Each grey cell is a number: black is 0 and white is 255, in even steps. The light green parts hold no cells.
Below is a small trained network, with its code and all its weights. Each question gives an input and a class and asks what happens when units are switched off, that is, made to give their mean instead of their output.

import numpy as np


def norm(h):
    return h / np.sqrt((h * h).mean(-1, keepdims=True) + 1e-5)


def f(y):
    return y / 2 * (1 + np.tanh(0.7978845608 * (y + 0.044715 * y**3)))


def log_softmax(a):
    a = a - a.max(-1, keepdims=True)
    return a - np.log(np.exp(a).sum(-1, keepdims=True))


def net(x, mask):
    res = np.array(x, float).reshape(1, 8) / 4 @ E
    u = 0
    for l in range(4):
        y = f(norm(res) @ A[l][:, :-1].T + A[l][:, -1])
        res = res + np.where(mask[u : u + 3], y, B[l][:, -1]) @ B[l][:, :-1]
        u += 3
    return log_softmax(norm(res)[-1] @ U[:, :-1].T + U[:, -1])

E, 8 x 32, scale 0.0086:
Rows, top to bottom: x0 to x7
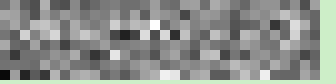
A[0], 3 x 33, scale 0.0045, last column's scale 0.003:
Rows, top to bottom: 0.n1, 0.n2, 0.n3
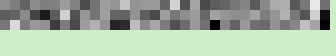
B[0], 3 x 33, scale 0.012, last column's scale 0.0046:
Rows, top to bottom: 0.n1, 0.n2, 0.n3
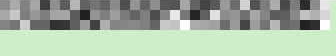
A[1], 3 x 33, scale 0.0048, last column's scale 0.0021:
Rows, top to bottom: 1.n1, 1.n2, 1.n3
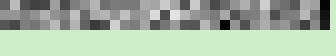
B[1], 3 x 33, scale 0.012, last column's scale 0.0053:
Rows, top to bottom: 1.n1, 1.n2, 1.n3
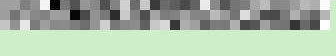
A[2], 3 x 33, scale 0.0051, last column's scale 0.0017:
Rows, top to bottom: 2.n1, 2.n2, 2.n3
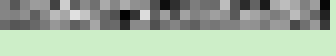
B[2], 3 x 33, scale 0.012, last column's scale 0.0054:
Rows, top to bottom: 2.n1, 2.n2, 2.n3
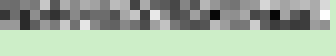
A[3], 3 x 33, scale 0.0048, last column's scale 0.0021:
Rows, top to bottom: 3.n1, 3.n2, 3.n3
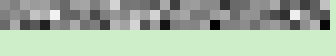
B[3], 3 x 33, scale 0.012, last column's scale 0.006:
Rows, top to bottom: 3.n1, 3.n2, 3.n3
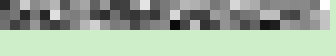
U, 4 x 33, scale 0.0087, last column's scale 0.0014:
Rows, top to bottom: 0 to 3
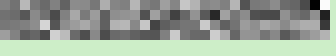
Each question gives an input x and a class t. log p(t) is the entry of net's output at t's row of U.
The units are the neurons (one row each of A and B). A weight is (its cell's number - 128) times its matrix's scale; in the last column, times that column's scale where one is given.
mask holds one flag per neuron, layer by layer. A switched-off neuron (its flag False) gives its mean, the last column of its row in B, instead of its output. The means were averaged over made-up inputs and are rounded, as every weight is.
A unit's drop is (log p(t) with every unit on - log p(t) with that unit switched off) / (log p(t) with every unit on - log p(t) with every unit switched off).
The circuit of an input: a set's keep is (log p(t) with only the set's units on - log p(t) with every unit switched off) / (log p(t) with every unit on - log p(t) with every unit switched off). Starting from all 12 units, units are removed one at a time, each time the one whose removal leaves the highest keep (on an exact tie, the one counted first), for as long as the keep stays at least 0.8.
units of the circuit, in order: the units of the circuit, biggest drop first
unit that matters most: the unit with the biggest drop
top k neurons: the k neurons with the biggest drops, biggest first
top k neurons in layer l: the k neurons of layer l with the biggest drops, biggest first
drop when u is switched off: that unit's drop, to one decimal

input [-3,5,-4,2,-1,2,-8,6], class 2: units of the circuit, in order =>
[1.n1]
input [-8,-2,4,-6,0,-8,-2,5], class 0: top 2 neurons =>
[0.n3; 2.n2]
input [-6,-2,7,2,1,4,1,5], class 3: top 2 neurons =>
[1.n2; 3.n2]
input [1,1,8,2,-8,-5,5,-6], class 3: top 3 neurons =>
[3.n2; 1.n2; 1.n1]
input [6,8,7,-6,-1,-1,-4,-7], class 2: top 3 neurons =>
[2.n1; 2.n2; 0.n2]
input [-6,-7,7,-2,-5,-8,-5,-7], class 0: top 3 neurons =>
[0.n3; 1.n1; 0.n2]
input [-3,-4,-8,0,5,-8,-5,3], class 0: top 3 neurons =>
[0.n3; 3.n2; 1.n2]
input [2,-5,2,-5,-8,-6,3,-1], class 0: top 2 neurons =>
[0.n3; 2.n2]
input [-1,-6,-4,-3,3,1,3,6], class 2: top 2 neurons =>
[1.n1; 2.n2]
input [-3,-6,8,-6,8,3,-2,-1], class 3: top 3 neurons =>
[3.n2; 1.n2; 2.n2]
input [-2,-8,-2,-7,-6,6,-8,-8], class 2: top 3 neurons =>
[2.n1; 2.n2; 0.n3]
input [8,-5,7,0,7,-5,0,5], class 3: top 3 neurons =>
[3.n2; 1.n2; 1.n3]
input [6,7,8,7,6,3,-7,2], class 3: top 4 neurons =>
[1.n2; 3.n2; 0.n1; 3.n3]
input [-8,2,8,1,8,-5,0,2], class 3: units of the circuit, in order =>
[3.n2]
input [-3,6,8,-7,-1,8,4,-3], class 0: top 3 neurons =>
[1.n3; 2.n2; 0.n2]
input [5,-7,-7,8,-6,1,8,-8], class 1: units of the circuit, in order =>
[2.n2; 0.n3]
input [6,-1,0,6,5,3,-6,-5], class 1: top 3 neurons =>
[2.n2; 1.n1; 0.n3]
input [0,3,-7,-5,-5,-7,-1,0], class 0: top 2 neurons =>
[0.n3; 3.n2]
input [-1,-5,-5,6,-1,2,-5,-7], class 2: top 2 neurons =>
[2.n1; 0.n1]
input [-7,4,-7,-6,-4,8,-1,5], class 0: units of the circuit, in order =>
[1.n3]
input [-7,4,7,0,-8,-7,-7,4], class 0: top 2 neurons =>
[0.n3; 0.n2]
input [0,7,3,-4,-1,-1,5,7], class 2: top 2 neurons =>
[1.n1; 2.n2]
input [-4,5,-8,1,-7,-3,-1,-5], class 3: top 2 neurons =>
[0.n2; 1.n1]
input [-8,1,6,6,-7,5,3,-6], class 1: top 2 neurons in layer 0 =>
[0.n3; 0.n2]
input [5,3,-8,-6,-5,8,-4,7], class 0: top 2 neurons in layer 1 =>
[1.n3; 1.n2]
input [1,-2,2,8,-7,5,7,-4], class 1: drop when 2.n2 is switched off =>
1.1
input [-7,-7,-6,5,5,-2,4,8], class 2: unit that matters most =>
1.n1
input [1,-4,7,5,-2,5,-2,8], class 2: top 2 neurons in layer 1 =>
[1.n1; 1.n3]
